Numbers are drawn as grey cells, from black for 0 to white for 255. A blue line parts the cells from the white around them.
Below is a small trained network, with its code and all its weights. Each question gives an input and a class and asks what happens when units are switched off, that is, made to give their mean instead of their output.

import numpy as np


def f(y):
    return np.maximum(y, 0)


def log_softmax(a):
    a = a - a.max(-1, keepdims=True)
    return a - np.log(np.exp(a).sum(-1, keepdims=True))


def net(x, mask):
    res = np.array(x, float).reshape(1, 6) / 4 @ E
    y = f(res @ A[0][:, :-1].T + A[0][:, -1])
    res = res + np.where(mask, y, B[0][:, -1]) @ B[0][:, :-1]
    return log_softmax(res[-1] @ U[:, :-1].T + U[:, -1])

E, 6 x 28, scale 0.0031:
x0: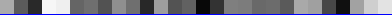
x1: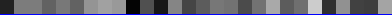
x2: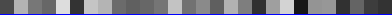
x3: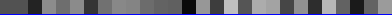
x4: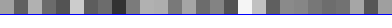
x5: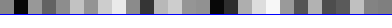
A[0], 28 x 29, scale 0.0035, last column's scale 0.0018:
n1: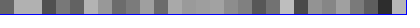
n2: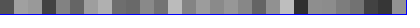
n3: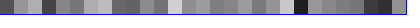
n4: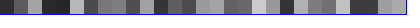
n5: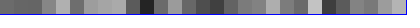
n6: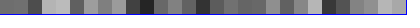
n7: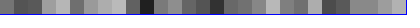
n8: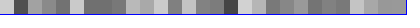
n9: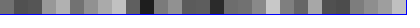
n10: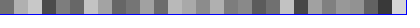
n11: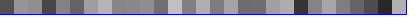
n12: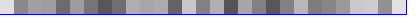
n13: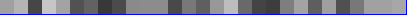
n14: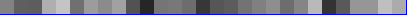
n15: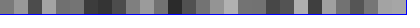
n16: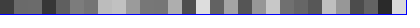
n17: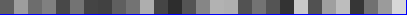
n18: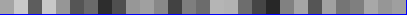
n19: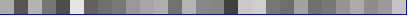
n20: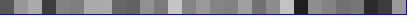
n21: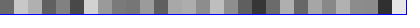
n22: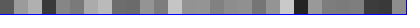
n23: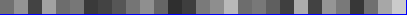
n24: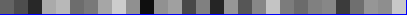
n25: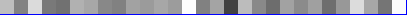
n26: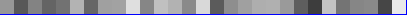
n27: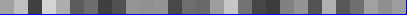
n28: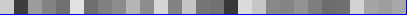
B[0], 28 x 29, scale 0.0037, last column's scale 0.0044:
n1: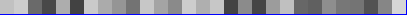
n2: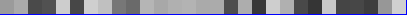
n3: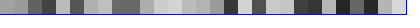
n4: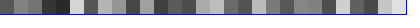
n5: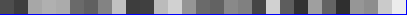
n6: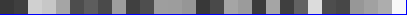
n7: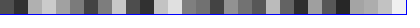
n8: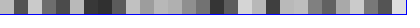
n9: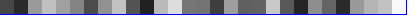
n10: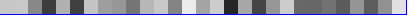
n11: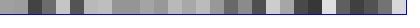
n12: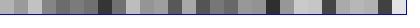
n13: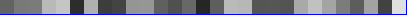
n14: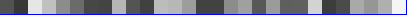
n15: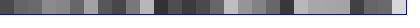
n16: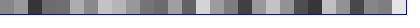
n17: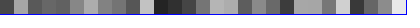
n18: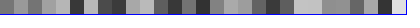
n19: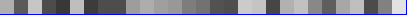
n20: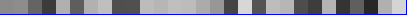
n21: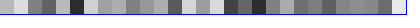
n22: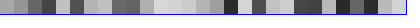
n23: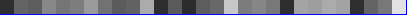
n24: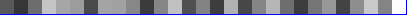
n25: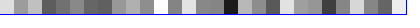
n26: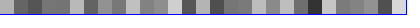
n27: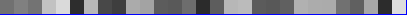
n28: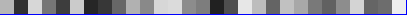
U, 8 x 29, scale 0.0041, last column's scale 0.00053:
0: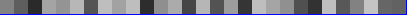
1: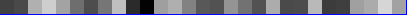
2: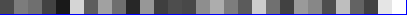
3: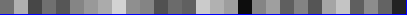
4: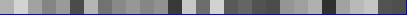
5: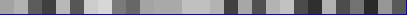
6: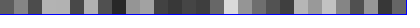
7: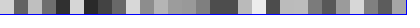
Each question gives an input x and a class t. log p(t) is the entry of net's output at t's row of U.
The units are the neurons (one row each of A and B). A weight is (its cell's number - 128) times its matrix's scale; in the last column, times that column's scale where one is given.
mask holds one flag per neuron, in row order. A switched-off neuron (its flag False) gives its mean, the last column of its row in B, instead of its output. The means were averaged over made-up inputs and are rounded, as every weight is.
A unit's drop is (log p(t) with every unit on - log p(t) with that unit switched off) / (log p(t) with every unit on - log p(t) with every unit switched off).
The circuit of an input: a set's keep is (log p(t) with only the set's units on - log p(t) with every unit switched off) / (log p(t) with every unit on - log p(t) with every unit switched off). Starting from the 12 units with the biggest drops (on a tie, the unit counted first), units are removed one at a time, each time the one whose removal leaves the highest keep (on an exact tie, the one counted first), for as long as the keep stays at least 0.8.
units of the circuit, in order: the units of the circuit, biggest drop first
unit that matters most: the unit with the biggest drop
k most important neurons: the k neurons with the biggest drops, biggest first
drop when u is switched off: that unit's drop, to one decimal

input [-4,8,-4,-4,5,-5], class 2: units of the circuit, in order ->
n4; n17
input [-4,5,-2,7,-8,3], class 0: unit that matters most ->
n16
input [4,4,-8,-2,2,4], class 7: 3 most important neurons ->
n28; n19; n8
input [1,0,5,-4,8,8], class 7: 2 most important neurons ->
n28; n8
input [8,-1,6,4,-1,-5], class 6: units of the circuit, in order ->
n27; n13
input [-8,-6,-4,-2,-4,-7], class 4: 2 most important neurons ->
n21; n12
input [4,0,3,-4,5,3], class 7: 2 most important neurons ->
n28; n25
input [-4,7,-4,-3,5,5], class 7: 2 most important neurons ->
n19; n28
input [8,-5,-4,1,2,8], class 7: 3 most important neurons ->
n28; n8; n19
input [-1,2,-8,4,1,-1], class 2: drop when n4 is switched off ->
0.1
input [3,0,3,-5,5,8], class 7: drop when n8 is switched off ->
0.5
